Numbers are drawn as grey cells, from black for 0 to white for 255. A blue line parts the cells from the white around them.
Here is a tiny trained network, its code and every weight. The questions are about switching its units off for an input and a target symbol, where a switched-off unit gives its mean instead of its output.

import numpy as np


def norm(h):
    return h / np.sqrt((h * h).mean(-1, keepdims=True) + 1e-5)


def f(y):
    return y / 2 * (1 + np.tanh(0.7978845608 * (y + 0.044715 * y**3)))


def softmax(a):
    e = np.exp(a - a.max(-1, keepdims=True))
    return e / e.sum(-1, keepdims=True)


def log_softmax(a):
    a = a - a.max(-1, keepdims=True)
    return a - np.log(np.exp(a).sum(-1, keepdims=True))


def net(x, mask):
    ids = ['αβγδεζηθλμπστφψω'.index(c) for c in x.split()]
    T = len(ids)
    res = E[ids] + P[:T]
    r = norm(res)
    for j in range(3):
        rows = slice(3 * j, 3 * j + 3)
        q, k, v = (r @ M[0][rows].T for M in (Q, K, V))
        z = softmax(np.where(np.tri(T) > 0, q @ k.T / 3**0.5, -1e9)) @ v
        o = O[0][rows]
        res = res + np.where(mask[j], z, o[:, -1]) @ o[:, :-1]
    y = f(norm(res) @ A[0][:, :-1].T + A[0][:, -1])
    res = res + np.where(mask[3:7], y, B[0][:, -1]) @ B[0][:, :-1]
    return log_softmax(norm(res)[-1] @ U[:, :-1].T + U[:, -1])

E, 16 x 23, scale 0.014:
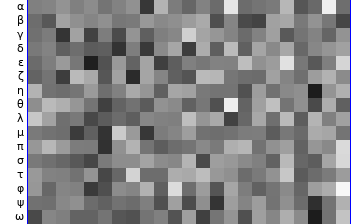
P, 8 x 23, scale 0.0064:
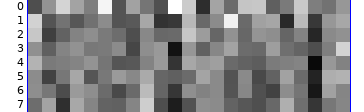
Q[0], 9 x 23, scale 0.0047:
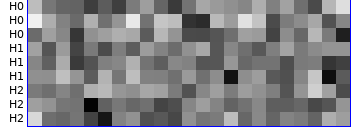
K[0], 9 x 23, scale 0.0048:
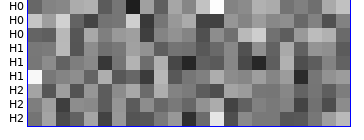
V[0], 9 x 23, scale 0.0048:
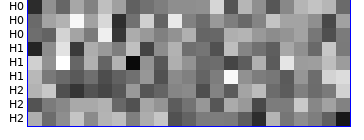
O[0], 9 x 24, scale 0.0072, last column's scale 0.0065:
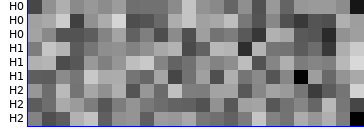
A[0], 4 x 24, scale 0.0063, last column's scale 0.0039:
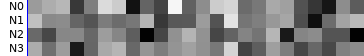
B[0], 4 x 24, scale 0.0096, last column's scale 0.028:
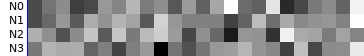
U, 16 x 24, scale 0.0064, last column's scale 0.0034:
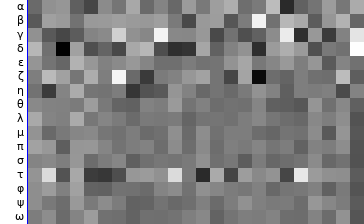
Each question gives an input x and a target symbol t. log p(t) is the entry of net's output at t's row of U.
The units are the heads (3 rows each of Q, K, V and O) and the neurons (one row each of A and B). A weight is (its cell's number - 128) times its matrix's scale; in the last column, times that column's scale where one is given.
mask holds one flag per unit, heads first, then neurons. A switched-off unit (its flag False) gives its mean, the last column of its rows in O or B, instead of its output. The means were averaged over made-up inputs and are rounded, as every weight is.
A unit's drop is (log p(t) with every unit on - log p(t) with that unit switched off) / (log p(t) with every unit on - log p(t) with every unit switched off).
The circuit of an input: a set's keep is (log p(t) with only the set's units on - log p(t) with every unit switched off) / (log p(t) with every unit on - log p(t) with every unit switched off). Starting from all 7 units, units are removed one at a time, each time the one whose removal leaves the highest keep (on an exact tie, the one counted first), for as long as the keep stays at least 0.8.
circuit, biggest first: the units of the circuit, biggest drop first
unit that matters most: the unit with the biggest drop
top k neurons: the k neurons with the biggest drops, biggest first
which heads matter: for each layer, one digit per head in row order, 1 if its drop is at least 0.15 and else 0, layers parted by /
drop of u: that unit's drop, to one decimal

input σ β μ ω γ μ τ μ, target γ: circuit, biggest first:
(N3 H0)
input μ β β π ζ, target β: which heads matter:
110
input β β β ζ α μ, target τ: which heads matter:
101
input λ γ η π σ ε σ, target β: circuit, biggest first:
(H1 N0)
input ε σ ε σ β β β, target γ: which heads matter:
111
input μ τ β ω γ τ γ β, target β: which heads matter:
101
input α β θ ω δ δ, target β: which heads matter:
100
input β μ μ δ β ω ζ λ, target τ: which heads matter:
100
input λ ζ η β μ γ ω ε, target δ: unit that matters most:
N1
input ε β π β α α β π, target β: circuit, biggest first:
(H0 N0)
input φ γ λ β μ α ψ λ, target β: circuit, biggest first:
(N0 H0)
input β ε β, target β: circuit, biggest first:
(H2 N0)
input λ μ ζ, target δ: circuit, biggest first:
(N1 H1 N0)
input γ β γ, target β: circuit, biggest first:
(N2 H1)
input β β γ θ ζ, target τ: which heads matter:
010
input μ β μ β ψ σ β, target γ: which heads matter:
101
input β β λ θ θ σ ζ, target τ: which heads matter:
110
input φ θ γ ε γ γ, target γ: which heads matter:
110
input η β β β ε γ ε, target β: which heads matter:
110
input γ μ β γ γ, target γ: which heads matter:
010
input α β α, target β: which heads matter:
001
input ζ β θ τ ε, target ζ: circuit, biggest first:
(H0 H2 N0 H1)
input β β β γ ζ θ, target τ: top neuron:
(N0)
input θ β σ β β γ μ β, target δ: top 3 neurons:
(N1 N0 N3)
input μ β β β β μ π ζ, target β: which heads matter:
010
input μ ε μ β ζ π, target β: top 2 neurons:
(N0 N3)
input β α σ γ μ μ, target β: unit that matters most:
H0
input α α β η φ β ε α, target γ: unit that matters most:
N3
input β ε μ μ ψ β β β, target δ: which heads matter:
011
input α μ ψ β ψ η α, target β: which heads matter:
100
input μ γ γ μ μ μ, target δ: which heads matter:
100
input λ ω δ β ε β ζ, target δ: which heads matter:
010
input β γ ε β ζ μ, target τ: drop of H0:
0.2
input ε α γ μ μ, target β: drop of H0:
1.4
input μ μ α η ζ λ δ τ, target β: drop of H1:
0.2
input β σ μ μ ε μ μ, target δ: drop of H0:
0.9
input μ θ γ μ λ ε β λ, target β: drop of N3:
0.1
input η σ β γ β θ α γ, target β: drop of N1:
0.0
